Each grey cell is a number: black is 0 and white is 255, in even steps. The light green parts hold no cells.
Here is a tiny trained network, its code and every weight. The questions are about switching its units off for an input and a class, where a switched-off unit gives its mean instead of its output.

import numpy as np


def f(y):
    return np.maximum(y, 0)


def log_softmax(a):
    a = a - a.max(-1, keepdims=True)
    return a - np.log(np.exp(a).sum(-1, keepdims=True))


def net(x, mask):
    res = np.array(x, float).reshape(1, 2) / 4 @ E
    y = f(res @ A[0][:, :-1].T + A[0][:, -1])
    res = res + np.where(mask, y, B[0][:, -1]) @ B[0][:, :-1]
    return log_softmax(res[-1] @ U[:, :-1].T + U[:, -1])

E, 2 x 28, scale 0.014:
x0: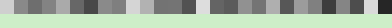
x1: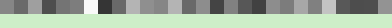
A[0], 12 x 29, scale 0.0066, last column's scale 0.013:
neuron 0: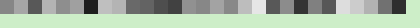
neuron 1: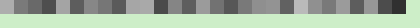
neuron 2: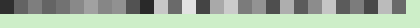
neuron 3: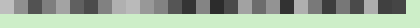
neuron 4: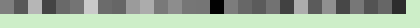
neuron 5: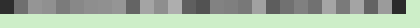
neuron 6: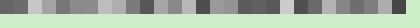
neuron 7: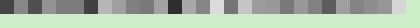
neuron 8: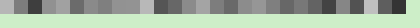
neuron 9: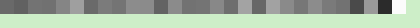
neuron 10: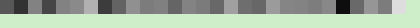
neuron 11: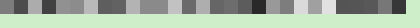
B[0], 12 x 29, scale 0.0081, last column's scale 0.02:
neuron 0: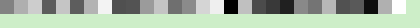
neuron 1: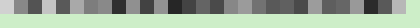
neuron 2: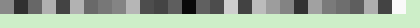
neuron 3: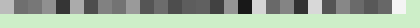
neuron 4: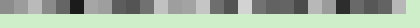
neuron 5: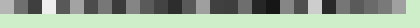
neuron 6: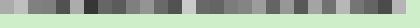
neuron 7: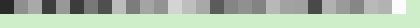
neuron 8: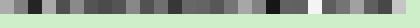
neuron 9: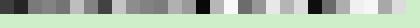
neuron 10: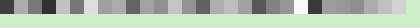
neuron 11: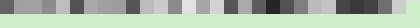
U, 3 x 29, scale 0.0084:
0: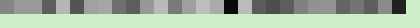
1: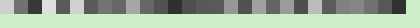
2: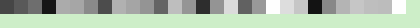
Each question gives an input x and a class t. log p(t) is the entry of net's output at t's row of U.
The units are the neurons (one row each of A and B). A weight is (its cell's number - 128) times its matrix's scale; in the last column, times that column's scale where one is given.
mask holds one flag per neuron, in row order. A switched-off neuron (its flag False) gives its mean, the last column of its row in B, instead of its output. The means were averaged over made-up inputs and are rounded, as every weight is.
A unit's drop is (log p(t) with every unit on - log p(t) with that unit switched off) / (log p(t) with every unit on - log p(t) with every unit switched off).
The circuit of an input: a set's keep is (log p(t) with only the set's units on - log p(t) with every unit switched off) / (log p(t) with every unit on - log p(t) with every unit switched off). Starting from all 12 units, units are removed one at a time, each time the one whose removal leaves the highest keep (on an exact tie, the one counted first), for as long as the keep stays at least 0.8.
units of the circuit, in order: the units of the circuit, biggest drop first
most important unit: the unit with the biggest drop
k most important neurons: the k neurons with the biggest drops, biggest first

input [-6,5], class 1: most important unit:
neuron 2
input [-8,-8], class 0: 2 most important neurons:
(neuron 0; neuron 7)
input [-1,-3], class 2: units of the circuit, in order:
(neuron 11; neuron 8)
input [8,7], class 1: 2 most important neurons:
(neuron 3; neuron 0)
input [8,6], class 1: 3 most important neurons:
(neuron 3; neuron 0; neuron 1)
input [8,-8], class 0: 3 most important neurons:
(neuron 0; neuron 7; neuron 2)
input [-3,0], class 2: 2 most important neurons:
(neuron 3; neuron 8)
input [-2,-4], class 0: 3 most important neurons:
(neuron 0; neuron 9; neuron 10)
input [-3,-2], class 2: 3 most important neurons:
(neuron 3; neuron 8; neuron 1)
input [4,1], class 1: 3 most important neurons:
(neuron 7; neuron 3; neuron 1)
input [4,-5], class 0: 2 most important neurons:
(neuron 0; neuron 2)
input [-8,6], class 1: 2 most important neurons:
(neuron 2; neuron 0)
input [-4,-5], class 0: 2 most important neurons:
(neuron 0; neuron 9)
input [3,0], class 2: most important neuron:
(neuron 2)
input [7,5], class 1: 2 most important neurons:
(neuron 3; neuron 0)
